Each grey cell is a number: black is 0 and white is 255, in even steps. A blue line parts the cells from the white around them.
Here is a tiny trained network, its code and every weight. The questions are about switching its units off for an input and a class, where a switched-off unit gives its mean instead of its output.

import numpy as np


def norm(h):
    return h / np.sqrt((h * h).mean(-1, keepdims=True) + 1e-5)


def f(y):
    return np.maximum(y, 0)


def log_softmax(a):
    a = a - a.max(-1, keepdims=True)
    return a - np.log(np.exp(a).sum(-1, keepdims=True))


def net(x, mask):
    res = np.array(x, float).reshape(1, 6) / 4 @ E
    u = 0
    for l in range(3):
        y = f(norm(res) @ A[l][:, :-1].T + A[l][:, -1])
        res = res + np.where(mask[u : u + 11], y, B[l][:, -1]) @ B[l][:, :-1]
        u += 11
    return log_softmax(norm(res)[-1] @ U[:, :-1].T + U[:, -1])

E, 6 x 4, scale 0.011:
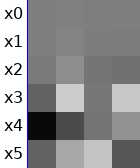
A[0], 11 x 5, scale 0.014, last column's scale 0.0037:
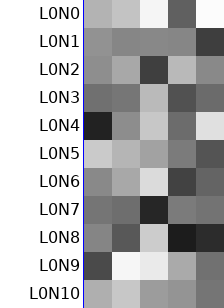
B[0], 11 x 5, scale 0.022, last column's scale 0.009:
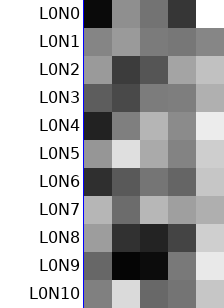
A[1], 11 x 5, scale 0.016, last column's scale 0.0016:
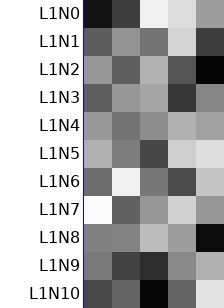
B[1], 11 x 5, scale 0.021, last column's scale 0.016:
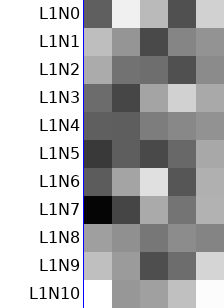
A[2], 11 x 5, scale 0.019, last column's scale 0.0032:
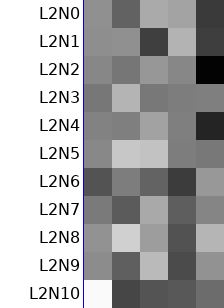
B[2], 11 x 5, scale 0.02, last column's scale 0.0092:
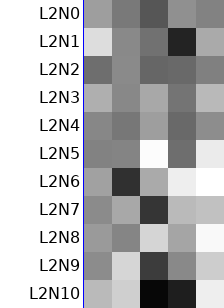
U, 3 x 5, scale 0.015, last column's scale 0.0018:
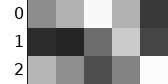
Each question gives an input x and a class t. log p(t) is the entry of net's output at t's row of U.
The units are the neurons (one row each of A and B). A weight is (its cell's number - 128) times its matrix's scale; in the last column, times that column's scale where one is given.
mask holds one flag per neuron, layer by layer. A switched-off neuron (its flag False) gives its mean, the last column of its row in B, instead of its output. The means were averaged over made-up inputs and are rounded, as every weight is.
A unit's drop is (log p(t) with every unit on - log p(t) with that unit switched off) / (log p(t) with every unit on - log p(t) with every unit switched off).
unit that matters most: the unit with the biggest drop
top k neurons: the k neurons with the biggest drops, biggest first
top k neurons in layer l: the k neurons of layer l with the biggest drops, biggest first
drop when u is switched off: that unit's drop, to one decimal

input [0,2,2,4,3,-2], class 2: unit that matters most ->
L0N2
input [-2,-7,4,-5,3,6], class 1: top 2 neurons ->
L0N4; L0N8
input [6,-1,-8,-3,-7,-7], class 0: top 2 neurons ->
L0N9; L0N5
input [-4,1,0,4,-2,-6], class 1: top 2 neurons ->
L0N0; L1N7
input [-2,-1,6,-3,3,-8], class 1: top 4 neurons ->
L0N0; L0N7; L0N4; L0N9
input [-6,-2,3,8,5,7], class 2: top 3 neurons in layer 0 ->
L0N9; L0N0; L0N6
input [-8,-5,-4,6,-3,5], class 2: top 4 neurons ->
L0N9; L1N10; L1N7; L2N1
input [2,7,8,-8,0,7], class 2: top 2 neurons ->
L0N8; L1N10
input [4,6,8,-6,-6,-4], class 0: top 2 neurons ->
L0N9; L1N6
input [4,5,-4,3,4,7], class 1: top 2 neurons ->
L0N4; L0N9
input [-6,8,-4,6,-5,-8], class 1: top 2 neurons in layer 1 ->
L1N7; L1N10
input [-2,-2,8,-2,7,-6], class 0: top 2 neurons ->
L1N0; L0N9
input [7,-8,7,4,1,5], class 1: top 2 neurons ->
L0N9; L0N4
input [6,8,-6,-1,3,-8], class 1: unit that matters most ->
L0N0
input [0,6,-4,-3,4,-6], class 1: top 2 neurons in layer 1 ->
L1N7; L1N10
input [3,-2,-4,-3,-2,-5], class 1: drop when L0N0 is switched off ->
1.0
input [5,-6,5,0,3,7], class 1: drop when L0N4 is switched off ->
0.3
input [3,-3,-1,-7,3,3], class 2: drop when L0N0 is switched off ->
0.0
